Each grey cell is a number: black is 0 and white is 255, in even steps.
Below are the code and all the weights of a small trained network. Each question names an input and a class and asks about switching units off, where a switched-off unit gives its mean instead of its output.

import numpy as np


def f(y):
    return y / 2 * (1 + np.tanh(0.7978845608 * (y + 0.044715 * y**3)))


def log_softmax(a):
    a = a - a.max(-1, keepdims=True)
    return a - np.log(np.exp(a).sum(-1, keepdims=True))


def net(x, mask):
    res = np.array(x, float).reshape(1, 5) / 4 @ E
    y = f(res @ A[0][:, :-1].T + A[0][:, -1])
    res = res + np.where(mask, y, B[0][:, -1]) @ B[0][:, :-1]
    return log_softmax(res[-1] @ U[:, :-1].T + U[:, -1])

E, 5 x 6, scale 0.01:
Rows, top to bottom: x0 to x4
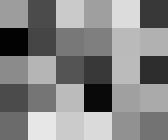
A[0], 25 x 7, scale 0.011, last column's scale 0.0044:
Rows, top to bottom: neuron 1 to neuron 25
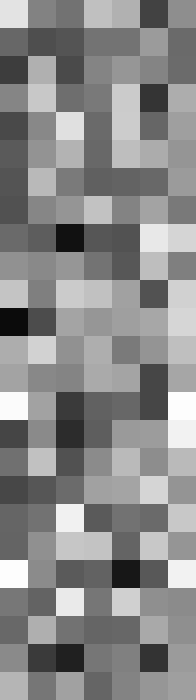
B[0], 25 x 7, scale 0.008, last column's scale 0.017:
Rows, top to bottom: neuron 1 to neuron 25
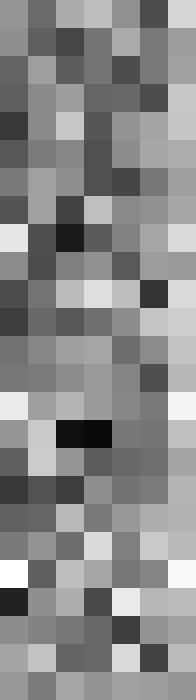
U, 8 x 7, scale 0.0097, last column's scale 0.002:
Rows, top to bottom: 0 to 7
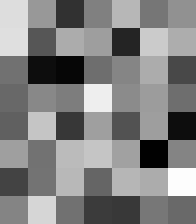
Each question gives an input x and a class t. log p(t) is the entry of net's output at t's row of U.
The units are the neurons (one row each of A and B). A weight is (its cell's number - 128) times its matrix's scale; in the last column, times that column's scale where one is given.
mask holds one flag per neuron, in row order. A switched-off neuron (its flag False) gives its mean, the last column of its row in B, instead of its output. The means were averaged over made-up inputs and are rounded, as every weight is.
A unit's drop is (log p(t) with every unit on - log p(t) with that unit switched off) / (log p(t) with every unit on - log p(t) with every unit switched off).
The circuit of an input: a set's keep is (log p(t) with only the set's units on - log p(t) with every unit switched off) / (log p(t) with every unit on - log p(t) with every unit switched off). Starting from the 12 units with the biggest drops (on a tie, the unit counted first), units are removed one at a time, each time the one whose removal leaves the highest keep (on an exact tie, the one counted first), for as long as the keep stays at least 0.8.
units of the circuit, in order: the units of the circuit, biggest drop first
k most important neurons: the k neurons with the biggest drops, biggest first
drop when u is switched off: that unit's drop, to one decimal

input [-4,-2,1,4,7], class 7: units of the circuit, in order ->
[neuron 11; neuron 7]
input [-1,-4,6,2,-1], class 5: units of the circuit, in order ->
[neuron 9]
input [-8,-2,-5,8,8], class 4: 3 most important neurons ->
[neuron 21; neuron 15; neuron 8]
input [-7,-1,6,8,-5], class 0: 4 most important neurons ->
[neuron 9; neuron 5; neuron 2; neuron 4]
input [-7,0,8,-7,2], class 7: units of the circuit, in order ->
[neuron 17; neuron 7]
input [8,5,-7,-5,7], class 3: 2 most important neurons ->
[neuron 20; neuron 8]
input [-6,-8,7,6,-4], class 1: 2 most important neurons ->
[neuron 21; neuron 15]
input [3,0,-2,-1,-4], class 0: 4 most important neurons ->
[neuron 11; neuron 4; neuron 1; neuron 5]
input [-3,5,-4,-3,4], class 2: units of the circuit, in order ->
[neuron 18; neuron 15; neuron 11]
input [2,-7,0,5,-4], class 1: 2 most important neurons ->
[neuron 11; neuron 21]
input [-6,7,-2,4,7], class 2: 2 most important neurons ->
[neuron 12; neuron 18]
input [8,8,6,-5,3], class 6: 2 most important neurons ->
[neuron 22; neuron 5]
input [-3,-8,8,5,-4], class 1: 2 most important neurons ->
[neuron 21; neuron 15]
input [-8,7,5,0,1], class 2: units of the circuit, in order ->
[neuron 9]
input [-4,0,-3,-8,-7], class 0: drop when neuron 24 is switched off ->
0.1
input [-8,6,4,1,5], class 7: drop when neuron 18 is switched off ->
-0.1
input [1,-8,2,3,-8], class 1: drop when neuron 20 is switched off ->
-0.1
